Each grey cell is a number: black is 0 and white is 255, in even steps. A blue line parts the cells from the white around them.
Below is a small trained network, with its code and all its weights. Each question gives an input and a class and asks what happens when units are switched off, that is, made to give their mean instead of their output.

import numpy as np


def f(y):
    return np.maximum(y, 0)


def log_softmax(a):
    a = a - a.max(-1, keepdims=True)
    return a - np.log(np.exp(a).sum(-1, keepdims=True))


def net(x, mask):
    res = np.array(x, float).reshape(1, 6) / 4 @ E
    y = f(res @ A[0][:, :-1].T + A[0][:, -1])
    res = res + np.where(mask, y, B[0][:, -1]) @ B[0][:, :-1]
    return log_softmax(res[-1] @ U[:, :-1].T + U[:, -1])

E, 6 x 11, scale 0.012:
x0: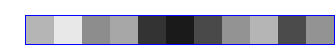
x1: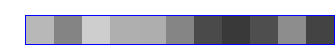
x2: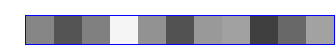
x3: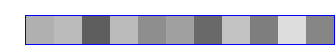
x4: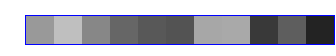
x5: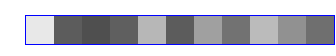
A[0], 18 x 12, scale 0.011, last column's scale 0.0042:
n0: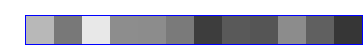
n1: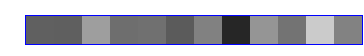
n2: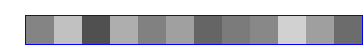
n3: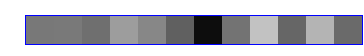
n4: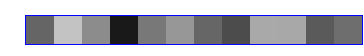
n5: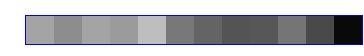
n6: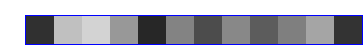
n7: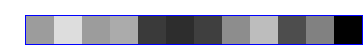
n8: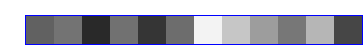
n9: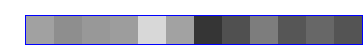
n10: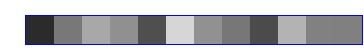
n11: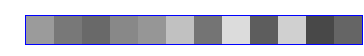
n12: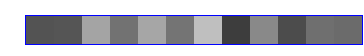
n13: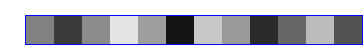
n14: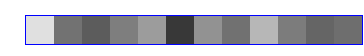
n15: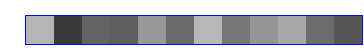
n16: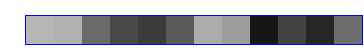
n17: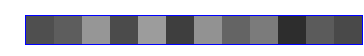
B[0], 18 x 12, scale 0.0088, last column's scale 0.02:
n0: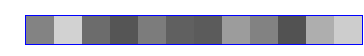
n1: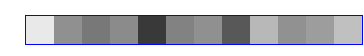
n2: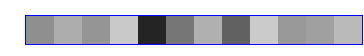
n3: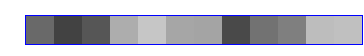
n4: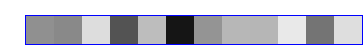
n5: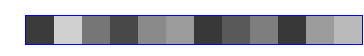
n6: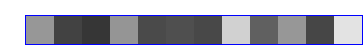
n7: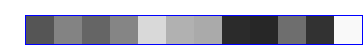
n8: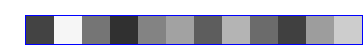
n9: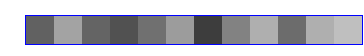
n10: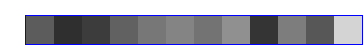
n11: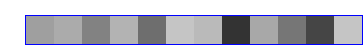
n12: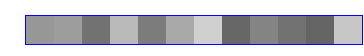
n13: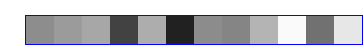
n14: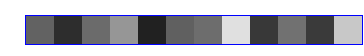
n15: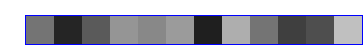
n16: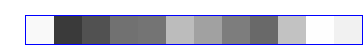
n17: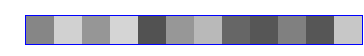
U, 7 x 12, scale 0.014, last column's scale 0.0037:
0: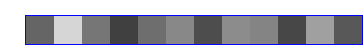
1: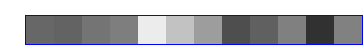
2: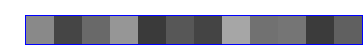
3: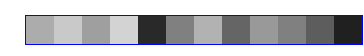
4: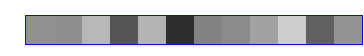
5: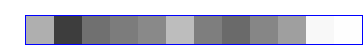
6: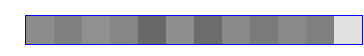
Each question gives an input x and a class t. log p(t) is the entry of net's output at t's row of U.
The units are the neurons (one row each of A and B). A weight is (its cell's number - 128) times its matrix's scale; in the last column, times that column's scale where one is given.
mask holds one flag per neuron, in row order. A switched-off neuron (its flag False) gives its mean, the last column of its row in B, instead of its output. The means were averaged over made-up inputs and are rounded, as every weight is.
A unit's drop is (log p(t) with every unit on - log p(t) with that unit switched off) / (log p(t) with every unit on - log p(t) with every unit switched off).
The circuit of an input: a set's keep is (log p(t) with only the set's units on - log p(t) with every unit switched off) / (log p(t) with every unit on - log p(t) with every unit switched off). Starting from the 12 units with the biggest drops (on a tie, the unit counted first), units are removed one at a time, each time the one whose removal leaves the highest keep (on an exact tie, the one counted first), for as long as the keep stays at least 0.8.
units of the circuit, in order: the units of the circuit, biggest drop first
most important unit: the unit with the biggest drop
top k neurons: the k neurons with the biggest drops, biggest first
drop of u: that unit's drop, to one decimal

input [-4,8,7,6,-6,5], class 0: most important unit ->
n5
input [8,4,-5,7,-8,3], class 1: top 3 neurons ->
[n7 n3 n16]
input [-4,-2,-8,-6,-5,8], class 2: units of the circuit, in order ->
[n15 n14]
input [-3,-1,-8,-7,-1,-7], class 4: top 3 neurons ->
[n4 n14 n15]
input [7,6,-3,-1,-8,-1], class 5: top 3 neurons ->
[n3 n1 n8]
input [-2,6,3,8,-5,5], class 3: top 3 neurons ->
[n2 n11 n16]
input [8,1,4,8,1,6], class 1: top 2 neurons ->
[n7 n3]
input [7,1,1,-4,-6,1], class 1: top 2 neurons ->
[n7 n16]
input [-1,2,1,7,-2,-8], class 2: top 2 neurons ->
[n10 n6]
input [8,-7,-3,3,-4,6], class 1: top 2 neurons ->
[n7 n3]
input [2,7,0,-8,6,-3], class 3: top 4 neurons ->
[n17 n12 n8 n16]
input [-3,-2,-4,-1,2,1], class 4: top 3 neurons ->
[n7 n4 n3]
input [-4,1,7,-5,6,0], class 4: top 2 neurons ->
[n13 n7]
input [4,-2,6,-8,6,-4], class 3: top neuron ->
[n17]
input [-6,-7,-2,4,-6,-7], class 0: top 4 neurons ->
[n8 n16 n7 n14]
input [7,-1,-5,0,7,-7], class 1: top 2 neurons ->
[n7 n14]
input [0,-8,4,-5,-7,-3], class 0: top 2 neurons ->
[n8 n16]
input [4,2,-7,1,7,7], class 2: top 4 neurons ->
[n14 n13 n15 n3]
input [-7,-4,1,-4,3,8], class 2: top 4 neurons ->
[n7 n15 n14 n3]
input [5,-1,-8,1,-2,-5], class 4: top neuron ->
[n4]
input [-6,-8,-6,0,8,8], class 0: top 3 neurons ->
[n8 n6 n7]
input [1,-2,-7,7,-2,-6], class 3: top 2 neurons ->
[n2 n13]
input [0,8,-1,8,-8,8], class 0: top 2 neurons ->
[n9 n16]
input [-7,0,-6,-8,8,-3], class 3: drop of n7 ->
0.6
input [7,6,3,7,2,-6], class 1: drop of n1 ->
0.2
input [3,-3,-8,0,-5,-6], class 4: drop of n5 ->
0.0
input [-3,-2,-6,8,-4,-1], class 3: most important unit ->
n2
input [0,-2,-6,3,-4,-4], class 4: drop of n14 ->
0.1
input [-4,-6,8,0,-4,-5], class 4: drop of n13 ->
1.2
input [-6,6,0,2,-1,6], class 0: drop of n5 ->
0.3
